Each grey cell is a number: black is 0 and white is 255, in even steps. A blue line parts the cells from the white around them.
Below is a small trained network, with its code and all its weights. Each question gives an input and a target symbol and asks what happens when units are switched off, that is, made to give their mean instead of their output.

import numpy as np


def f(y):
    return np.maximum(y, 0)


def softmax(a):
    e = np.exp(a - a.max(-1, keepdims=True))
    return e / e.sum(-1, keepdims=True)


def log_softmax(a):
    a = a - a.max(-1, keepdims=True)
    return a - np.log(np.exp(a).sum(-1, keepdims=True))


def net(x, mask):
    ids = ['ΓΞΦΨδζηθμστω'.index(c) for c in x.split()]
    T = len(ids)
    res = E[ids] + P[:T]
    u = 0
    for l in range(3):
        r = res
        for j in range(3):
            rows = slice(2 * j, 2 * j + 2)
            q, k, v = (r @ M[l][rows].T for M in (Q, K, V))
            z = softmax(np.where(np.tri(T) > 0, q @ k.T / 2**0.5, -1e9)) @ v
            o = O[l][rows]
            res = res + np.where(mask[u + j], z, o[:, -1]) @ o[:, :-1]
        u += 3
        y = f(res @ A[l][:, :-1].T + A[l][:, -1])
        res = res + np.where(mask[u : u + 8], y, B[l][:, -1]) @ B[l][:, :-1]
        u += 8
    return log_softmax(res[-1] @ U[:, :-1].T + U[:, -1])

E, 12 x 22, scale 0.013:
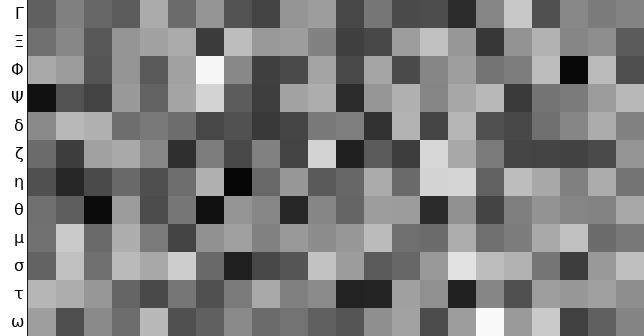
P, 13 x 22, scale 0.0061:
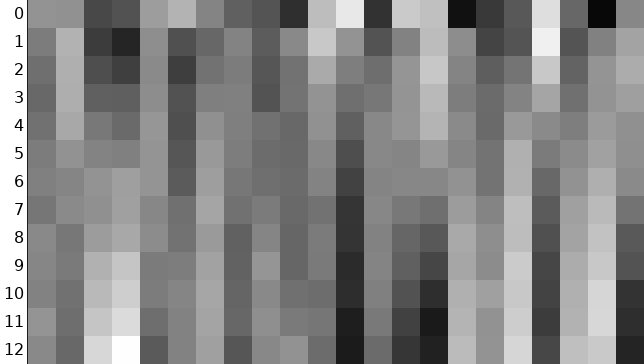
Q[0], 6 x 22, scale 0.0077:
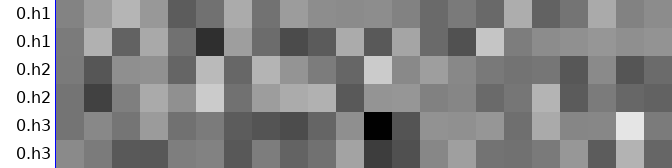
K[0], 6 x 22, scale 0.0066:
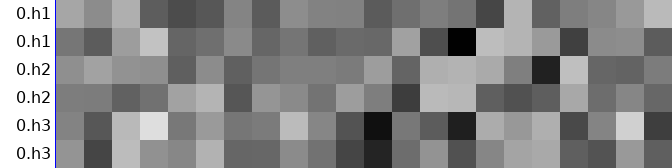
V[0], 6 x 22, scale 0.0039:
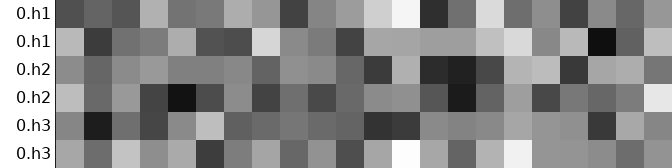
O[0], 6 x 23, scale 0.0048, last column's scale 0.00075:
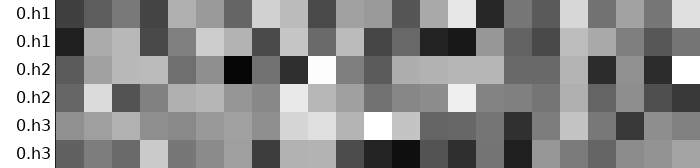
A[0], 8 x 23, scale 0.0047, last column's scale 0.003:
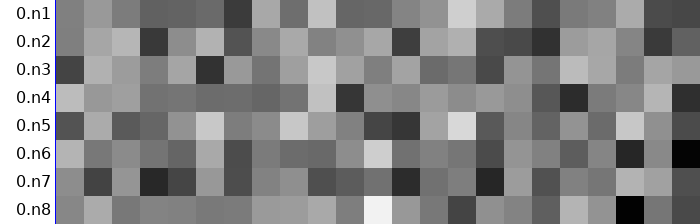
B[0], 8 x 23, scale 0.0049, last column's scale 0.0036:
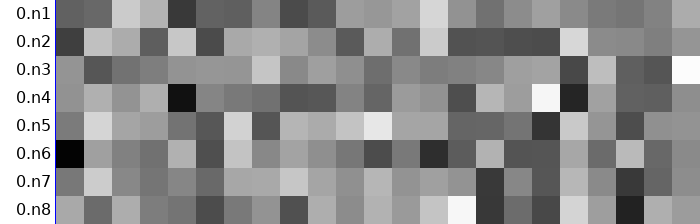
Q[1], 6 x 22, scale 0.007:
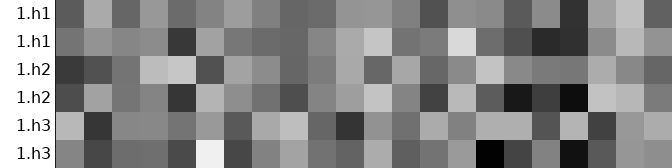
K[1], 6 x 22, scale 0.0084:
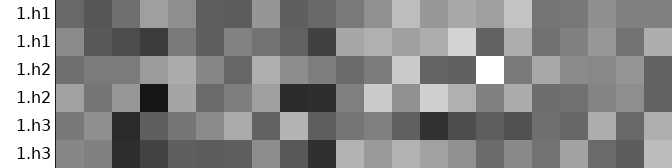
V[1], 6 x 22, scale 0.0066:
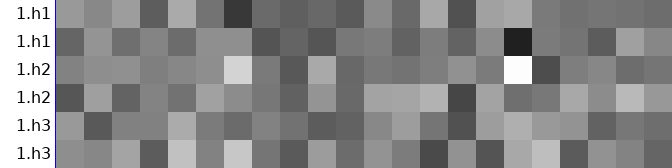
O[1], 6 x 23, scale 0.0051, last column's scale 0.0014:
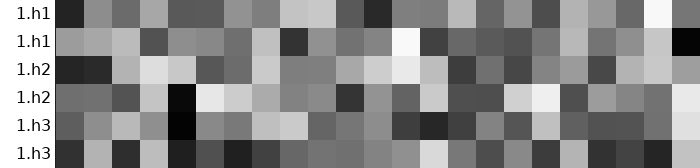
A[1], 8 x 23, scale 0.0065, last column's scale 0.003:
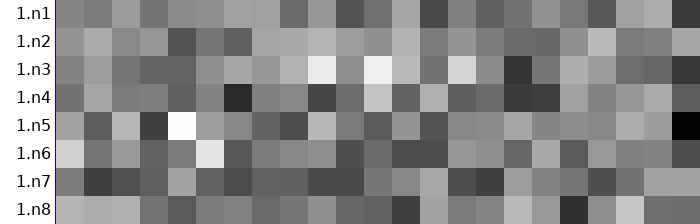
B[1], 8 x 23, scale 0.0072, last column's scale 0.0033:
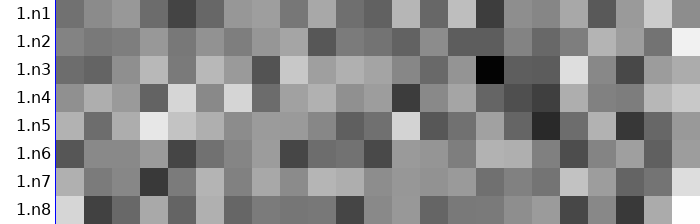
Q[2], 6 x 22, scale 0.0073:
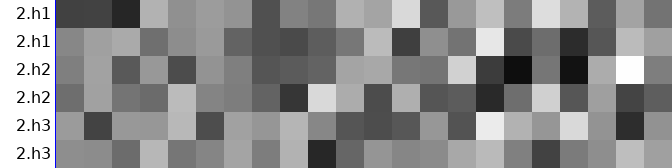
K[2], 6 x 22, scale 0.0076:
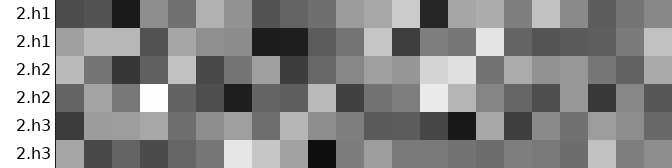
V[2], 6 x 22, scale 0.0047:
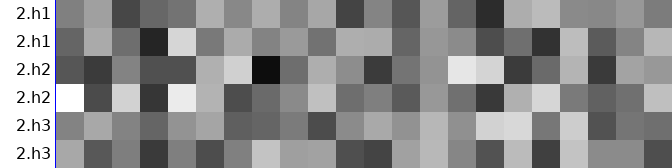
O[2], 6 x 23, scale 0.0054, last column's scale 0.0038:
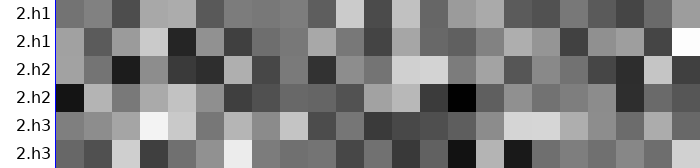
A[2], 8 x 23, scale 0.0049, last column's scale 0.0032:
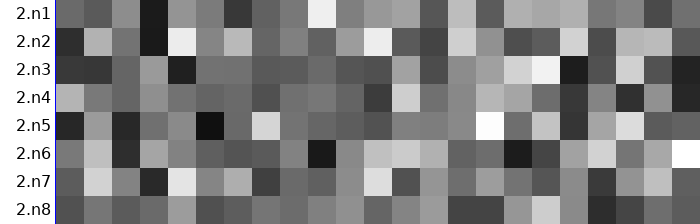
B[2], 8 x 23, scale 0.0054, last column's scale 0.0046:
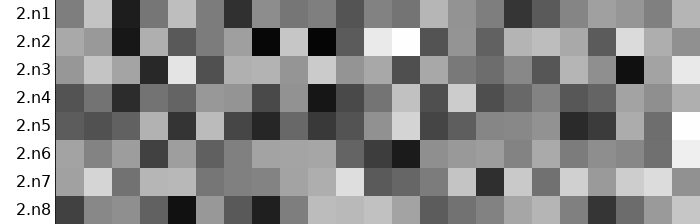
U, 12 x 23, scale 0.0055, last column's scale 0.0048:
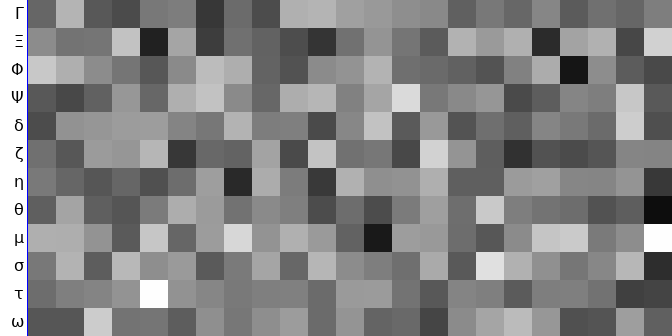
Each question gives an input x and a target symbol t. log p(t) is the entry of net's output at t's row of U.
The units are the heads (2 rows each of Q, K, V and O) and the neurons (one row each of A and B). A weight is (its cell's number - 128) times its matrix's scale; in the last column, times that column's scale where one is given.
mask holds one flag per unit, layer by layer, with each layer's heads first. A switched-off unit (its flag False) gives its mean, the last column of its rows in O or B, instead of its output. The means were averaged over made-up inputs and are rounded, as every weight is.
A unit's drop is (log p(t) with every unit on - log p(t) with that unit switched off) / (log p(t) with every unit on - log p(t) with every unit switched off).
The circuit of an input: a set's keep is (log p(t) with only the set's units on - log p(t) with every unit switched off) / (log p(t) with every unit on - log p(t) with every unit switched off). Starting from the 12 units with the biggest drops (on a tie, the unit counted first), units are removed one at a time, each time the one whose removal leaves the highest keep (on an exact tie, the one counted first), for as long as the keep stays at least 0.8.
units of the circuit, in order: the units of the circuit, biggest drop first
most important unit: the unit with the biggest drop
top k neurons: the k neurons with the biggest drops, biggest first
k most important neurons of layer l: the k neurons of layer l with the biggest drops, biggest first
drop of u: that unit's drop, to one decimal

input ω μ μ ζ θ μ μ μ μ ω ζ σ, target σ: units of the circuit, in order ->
[2.h1 2.n7 2.n2]
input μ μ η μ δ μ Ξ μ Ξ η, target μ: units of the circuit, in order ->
[2.n3]
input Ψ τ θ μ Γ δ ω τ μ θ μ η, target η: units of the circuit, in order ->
[2.h1 2.n2]
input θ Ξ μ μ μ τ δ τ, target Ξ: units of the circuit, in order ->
[0.h1 1.n8]
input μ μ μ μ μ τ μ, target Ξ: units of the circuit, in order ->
[2.n5 0.h3]
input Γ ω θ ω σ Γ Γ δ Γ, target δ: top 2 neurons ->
[1.n5 1.n1]
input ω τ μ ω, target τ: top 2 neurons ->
[1.n5 0.n8]
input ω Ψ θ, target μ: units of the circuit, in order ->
[2.n6 1.n4]
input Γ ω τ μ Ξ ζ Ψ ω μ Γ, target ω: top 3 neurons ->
[1.n7 2.n8 2.n3]
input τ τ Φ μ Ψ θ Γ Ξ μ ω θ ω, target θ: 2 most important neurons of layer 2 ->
[2.n3 2.n4]
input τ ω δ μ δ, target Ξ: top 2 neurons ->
[1.n8 1.n4]
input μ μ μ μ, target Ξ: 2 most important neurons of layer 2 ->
[2.n5 2.n3]
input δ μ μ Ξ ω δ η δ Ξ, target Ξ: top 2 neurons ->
[2.n5 1.n6]
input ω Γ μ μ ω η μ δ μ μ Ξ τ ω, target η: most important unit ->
0.h3
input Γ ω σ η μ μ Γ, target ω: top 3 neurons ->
[1.n7 2.n8 0.n8]
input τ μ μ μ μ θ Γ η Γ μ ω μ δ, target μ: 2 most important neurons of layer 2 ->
[2.n7 2.n5]
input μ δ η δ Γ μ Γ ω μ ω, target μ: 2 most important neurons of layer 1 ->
[1.n2 1.n7]
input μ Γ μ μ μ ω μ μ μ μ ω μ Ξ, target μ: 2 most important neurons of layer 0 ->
[0.n5 0.n2]
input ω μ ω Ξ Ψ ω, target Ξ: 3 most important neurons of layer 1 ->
[1.n5 1.n6 1.n3]
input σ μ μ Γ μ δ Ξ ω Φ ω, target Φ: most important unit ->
1.h1
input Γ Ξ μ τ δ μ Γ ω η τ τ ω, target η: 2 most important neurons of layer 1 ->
[1.n8 1.n3]
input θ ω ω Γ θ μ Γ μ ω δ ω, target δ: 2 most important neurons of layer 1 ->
[1.n5 1.n1]
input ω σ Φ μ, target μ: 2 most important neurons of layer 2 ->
[2.n6 2.n5]
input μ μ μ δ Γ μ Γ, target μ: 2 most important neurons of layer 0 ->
[0.n1 0.n3]
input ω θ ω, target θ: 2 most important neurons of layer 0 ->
[0.n8 0.n3]
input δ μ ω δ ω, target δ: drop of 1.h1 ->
0.6
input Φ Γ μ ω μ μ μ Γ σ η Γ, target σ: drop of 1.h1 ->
0.0
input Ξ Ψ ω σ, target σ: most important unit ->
2.n7
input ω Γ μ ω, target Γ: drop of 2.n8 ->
0.1
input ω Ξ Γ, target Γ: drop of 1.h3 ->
0.3
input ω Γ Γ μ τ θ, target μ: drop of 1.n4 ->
0.2
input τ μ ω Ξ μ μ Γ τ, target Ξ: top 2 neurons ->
[1.n8 2.n4]
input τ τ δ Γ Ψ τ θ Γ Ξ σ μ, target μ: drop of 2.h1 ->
0.6
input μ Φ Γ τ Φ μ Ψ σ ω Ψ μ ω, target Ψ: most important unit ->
0.h3
